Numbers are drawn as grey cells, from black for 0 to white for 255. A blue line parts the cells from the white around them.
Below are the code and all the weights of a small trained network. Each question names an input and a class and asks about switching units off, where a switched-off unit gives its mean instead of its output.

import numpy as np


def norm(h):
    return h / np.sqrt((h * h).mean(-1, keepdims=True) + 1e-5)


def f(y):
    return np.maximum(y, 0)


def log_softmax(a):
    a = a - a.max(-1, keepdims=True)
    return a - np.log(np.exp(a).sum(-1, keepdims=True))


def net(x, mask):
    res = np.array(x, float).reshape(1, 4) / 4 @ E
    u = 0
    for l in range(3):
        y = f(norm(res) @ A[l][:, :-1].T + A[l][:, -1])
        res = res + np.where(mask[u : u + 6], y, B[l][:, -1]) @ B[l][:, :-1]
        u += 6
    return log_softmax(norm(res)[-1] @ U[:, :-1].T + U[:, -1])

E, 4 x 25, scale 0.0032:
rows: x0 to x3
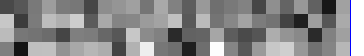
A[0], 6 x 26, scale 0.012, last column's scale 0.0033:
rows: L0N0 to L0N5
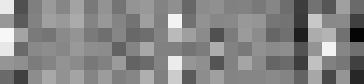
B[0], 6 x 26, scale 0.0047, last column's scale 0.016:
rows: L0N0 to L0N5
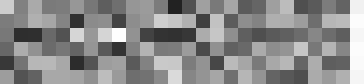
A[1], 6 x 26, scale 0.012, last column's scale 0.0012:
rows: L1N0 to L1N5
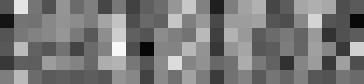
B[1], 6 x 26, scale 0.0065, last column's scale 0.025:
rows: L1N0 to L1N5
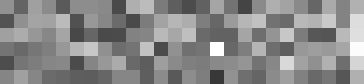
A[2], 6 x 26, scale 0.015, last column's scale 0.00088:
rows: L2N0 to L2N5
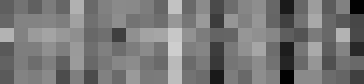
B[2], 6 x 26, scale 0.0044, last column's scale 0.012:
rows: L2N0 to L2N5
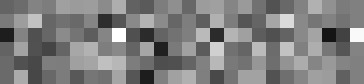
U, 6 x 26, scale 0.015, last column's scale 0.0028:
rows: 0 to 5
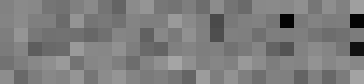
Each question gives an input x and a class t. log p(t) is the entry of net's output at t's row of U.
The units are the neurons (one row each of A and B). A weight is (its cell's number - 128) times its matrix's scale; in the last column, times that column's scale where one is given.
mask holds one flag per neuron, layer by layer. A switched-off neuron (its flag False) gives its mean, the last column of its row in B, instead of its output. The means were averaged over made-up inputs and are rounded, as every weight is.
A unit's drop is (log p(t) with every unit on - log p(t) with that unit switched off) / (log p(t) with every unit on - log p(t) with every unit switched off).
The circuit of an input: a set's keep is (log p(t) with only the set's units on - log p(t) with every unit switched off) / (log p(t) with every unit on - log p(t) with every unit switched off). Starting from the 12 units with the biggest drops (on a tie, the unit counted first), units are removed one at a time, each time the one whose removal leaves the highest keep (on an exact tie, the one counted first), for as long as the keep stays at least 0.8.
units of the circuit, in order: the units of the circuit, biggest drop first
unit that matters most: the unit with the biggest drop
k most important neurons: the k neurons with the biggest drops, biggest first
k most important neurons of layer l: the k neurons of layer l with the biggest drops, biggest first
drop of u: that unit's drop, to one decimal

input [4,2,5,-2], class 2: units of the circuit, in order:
L1N3, L0N5
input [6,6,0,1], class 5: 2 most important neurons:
L0N0, L1N1
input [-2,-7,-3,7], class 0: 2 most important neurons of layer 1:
L1N2, L1N1
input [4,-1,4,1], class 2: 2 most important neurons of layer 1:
L1N3, L1N0
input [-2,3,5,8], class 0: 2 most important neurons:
L0N3, L0N0
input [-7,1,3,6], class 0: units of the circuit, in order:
L0N3, L1N1
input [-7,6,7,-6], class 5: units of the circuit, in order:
L0N2
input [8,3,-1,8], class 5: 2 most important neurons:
L0N0, L1N1
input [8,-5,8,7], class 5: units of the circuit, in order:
L1N1, L0N1
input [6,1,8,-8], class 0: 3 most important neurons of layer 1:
L1N3, L1N5, L1N1
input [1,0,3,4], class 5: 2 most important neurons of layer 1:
L1N4, L1N1
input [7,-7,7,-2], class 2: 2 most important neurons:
L1N5, L0N2
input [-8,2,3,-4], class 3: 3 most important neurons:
L0N2, L0N3, L0N5
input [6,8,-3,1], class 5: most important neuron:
L0N0
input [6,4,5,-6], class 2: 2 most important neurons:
L1N2, L0N5
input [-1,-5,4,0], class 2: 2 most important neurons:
L1N3, L0N2
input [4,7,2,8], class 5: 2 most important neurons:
L0N0, L1N1
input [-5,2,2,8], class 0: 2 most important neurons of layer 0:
L0N3, L0N4
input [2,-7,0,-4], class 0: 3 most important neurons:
L0N2, L0N4, L0N5
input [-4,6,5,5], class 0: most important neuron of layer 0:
L0N3
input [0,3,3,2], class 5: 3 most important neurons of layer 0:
L0N0, L0N5, L0N2
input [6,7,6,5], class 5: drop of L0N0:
0.1
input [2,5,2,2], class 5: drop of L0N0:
0.6
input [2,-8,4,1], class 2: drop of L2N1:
0.0
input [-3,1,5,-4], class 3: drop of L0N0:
0.1
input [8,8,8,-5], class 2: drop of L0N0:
-0.1
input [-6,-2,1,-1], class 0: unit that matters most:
L2N2
